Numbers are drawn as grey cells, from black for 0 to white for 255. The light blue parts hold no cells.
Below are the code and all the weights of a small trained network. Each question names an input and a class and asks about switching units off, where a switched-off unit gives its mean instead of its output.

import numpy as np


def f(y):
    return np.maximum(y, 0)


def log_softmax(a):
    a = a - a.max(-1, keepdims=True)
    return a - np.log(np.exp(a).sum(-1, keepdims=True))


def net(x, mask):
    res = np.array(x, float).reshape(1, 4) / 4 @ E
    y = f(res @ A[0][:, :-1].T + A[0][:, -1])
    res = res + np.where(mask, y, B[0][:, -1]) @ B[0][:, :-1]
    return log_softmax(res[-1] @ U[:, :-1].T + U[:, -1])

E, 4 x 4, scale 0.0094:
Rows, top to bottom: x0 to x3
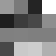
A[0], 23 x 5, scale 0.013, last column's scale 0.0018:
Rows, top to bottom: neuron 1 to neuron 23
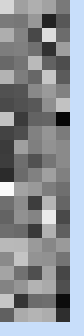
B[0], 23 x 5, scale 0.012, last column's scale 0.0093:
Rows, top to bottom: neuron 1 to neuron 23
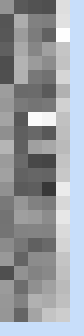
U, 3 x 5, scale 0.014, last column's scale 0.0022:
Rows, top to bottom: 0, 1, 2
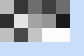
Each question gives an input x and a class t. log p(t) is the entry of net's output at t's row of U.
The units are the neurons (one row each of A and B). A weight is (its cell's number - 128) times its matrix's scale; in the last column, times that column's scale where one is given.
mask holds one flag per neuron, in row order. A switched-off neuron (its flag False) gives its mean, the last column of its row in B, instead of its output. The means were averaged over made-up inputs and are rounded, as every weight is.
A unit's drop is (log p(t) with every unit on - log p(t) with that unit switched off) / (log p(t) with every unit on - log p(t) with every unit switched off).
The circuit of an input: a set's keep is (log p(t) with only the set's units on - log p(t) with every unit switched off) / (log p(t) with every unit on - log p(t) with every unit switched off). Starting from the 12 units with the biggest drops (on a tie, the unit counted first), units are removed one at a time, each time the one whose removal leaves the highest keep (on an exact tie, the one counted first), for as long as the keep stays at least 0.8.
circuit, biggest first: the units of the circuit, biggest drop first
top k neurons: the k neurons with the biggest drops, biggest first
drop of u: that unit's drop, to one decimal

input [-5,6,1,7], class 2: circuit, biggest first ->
neuron 11
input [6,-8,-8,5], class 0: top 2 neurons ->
neuron 1; neuron 14
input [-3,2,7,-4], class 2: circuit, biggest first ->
neuron 9; neuron 14
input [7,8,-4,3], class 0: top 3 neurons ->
neuron 13; neuron 12; neuron 10
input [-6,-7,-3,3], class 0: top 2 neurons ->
neuron 14; neuron 1
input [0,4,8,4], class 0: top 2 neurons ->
neuron 9; neuron 13
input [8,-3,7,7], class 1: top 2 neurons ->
neuron 3; neuron 6
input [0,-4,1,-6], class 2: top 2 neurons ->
neuron 9; neuron 22
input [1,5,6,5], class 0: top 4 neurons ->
neuron 9; neuron 13; neuron 12; neuron 10
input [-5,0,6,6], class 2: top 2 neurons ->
neuron 23; neuron 3
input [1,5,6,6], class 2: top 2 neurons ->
neuron 14; neuron 11
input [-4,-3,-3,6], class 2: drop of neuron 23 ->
0.2
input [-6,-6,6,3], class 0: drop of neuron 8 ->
-0.1
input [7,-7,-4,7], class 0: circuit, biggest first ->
neuron 1
